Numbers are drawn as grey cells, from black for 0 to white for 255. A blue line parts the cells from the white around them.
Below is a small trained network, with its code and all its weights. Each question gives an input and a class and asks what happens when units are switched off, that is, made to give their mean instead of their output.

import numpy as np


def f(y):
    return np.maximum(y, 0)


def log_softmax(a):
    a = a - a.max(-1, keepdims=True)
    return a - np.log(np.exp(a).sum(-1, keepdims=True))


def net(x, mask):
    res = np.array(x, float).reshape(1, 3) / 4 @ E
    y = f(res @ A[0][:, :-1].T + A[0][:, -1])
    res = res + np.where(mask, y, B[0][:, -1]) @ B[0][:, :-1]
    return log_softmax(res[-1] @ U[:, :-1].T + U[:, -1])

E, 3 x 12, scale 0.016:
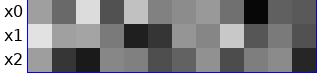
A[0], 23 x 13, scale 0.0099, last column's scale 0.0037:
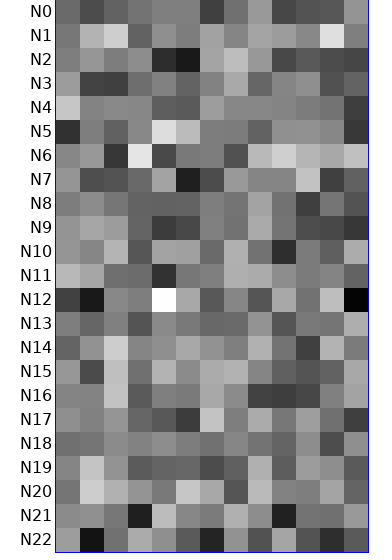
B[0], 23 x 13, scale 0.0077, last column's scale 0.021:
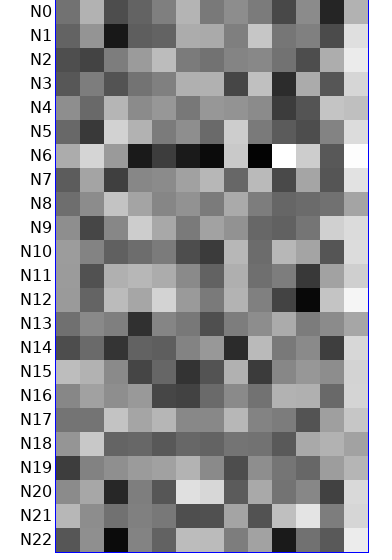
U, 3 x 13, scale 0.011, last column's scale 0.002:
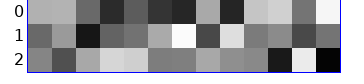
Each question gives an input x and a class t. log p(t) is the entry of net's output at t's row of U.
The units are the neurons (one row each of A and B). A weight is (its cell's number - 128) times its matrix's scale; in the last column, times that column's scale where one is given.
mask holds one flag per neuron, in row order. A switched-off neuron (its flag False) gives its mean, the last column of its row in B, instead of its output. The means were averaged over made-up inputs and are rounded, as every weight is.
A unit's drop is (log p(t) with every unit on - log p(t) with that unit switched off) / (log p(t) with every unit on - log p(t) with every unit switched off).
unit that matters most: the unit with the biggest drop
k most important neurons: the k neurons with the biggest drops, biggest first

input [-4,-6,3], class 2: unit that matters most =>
N12
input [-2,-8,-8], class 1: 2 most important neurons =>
(N20 N1)
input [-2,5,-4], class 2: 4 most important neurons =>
(N11 N22 N7 N3)
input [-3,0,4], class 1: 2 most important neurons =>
(N15 N21)
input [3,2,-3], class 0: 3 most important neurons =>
(N22 N7 N3)
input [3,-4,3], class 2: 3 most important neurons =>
(N6 N12 N20)
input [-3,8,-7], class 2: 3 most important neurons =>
(N11 N9 N17)
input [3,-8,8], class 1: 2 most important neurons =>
(N22 N3)
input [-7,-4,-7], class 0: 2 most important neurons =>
(N6 N22)
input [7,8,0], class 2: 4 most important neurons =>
(N6 N2 N9 N17)
